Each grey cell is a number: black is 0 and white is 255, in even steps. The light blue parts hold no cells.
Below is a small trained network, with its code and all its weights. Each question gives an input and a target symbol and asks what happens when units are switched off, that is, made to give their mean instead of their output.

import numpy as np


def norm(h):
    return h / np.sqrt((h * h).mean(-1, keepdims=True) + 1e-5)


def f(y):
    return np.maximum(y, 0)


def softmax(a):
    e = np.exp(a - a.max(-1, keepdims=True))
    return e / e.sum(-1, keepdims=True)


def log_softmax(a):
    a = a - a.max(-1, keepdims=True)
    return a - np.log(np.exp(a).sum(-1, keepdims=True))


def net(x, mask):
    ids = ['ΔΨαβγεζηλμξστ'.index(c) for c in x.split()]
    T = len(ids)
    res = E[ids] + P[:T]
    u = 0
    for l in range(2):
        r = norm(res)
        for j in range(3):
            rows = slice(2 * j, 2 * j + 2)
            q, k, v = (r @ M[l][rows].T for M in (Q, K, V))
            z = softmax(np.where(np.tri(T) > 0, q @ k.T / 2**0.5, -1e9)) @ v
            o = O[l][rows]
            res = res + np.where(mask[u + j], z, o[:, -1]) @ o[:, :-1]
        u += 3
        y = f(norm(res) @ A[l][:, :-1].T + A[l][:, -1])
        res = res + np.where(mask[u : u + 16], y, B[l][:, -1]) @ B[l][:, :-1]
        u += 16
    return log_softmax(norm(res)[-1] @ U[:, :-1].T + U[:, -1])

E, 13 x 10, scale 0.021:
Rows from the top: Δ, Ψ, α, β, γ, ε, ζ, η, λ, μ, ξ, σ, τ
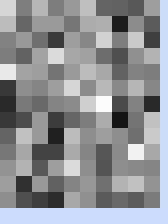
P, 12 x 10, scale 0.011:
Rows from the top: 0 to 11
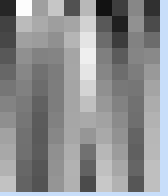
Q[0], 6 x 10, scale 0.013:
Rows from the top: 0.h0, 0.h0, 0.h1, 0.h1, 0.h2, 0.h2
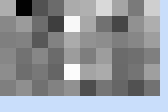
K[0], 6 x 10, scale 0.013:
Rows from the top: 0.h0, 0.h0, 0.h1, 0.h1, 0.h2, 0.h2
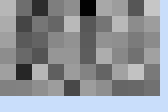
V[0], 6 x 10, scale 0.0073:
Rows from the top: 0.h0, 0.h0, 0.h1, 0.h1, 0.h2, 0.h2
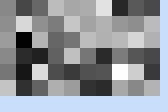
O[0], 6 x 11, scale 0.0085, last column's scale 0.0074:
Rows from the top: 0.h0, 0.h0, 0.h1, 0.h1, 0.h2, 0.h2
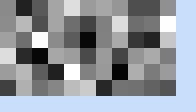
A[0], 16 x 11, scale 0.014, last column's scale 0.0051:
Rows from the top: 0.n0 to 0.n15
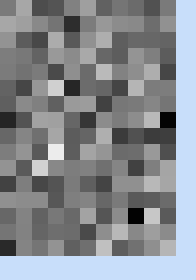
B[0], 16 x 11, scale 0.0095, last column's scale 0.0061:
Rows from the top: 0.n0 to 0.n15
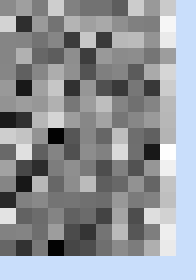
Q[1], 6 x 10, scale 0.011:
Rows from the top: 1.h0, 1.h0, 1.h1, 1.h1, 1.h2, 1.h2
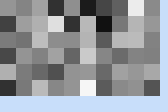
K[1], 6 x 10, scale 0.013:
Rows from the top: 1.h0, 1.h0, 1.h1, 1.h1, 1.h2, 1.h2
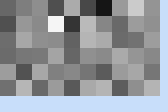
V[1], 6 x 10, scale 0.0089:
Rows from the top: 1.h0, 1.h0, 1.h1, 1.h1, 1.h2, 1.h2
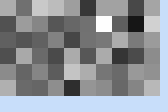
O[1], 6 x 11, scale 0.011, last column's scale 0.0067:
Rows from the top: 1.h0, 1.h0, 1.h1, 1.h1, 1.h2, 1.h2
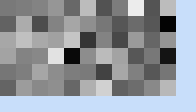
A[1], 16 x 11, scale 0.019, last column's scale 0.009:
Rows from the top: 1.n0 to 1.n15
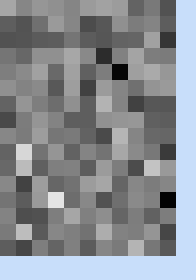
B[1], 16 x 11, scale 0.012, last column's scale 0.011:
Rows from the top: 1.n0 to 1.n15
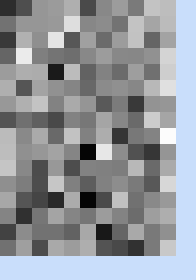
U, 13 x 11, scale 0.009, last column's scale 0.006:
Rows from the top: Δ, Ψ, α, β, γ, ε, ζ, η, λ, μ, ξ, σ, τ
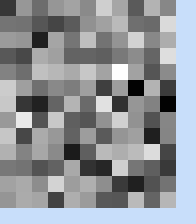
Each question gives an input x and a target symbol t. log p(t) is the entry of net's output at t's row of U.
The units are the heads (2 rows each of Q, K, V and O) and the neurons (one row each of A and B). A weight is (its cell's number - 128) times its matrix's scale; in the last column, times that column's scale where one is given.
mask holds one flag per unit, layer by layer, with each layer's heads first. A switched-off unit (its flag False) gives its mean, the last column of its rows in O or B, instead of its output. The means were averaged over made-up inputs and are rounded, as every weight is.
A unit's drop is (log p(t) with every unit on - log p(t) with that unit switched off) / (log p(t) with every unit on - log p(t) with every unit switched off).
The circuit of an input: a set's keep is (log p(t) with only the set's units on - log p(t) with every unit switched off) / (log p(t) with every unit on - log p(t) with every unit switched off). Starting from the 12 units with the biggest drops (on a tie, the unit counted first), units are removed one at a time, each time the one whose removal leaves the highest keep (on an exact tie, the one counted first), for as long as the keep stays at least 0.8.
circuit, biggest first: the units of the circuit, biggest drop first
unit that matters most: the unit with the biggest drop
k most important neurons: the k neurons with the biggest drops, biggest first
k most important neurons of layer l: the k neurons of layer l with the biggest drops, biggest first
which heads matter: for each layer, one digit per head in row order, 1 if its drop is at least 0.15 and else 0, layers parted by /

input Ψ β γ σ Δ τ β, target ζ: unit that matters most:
0.h2
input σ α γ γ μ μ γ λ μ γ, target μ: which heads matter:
101 / 010
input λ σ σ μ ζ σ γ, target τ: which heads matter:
001 / 101
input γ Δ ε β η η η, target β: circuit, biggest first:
0.h2; 0.n5
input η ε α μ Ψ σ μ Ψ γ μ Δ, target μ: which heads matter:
111 / 110
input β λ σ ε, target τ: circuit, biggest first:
0.h2; 1.n4
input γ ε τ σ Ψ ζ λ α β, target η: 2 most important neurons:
0.n1; 0.n5
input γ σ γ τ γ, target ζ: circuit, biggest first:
0.h2; 1.h1; 0.h1
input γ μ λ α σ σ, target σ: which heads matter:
111 / 010
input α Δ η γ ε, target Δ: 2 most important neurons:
1.n7; 0.n7
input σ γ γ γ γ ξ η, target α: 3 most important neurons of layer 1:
1.n2; 1.n10; 1.n8
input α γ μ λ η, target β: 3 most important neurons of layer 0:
0.n15; 0.n5; 0.n7
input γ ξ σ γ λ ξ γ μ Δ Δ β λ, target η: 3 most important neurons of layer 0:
0.n0; 0.n6; 0.n15
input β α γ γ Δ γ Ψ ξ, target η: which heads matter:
010 / 000
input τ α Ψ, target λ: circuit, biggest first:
0.h2; 0.n5; 0.n8
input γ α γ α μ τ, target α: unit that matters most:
0.n2
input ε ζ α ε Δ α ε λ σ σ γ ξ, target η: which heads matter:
111 / 010
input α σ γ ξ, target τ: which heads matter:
101 / 000
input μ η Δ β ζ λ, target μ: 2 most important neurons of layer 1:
1.n10; 1.n15
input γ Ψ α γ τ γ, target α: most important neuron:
0.n2
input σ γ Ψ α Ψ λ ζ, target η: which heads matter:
101 / 110
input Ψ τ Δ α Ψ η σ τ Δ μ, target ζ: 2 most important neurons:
0.n11; 0.n9
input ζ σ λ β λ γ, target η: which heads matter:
111 / 110
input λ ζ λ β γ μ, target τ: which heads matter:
001 / 010
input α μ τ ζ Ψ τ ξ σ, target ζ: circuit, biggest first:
0.h1; 0.h2; 1.n13
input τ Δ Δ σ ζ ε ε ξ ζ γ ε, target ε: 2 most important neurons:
1.n6; 0.n8
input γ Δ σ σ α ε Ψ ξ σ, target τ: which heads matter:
011 / 001
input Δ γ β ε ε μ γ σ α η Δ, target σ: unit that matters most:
0.h1
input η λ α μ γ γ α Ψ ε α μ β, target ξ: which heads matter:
000 / 000
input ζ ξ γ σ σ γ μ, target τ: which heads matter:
000 / 001
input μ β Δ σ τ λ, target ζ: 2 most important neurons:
0.n9; 1.n10
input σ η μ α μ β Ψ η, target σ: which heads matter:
101 / 110
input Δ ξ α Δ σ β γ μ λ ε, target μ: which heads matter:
111 / 110
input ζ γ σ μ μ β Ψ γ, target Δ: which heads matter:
111 / 010
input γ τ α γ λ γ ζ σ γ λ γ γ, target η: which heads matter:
111 / 010
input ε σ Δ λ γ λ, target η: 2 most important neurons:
1.n9; 0.n6
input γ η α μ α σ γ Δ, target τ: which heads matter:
101 / 000
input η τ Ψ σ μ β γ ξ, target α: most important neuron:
1.n14
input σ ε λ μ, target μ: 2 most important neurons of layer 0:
0.n11; 0.n6
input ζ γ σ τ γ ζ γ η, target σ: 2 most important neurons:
1.n6; 1.n2
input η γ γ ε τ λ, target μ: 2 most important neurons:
0.n13; 1.n15
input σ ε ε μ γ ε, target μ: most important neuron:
1.n10
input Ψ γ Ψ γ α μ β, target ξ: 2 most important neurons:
1.n12; 0.n5
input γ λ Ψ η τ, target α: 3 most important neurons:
0.n2; 1.n2; 0.n1
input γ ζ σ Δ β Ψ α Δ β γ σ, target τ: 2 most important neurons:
1.n8; 0.n9
